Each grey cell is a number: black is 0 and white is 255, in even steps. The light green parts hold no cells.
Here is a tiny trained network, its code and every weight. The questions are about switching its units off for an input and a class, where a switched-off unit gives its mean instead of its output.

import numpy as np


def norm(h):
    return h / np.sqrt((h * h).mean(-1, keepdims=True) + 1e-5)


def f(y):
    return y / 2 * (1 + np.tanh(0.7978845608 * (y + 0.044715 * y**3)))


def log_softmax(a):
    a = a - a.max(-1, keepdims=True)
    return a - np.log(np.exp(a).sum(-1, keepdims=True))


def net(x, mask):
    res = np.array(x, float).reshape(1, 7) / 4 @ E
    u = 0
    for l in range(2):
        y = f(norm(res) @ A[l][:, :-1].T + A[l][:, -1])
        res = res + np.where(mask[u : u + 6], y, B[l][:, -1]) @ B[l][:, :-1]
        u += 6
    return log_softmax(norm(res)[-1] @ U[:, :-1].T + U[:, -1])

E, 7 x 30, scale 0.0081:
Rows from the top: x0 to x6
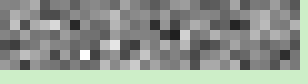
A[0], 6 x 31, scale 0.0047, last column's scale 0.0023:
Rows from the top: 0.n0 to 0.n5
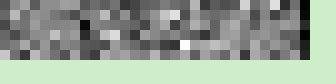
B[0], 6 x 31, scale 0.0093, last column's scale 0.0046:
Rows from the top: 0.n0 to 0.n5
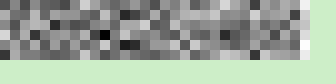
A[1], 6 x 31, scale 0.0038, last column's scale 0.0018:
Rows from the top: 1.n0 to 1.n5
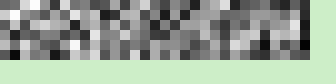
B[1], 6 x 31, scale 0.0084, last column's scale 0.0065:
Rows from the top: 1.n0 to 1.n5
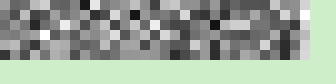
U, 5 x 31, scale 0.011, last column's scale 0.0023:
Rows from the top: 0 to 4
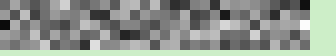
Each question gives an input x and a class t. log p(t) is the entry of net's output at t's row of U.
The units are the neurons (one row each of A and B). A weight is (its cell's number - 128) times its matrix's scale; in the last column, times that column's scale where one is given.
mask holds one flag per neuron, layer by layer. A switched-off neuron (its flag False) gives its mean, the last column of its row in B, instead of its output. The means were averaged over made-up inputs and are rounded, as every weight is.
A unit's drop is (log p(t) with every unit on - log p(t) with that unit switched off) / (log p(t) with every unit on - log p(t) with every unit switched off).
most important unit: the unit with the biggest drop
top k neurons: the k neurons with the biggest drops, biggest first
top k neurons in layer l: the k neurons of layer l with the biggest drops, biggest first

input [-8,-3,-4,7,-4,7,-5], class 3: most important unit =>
0.n4
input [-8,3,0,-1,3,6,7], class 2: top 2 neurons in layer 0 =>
(0.n5; 0.n2)
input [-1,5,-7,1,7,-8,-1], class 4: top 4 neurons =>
(1.n3; 0.n2; 1.n1; 1.n2)
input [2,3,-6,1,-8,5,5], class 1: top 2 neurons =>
(1.n1; 1.n2)
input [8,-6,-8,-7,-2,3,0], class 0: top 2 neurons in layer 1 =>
(1.n4; 1.n5)
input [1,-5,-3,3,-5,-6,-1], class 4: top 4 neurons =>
(1.n3; 0.n2; 0.n3; 0.n5)
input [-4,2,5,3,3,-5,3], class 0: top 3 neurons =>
(1.n2; 1.n0; 0.n5)
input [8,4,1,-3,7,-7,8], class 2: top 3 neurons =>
(0.n5; 1.n1; 1.n0)
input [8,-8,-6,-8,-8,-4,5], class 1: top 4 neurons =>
(1.n1; 0.n4; 1.n2; 0.n0)
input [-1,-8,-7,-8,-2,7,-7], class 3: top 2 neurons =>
(0.n1; 1.n2)
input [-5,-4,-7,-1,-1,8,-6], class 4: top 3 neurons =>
(1.n0; 1.n2; 0.n5)
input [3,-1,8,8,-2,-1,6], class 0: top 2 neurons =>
(1.n2; 0.n1)
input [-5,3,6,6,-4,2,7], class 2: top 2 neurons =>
(0.n5; 1.n4)
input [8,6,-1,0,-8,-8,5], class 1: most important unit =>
1.n1
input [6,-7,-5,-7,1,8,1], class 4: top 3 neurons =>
(1.n0; 0.n4; 1.n1)
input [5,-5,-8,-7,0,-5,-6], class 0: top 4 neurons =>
(1.n4; 1.n5; 0.n4; 0.n5)
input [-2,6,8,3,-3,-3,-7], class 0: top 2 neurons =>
(1.n2; 0.n5)
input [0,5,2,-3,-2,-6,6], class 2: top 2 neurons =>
(0.n5; 1.n0)
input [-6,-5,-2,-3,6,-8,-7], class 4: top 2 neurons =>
(0.n2; 1.n3)
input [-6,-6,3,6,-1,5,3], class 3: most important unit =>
0.n4
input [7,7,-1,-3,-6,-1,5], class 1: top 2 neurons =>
(1.n1; 0.n0)
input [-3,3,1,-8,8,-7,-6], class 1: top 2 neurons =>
(0.n3; 0.n4)
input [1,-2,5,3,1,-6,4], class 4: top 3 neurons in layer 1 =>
(1.n3; 1.n4; 1.n5)
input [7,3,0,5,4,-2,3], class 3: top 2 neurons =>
(0.n4; 1.n1)
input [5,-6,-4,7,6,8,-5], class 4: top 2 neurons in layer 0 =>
(0.n1; 0.n5)
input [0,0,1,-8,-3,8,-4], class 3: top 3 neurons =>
(0.n1; 0.n2; 1.n3)
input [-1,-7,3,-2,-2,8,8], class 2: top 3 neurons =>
(0.n5; 0.n2; 1.n3)
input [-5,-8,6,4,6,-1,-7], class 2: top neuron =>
(0.n0)
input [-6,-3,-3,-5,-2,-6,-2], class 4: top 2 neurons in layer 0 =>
(0.n2; 0.n4)
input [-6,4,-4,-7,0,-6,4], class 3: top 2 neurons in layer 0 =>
(0.n1; 0.n0)
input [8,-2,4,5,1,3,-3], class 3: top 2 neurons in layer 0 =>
(0.n4; 0.n5)
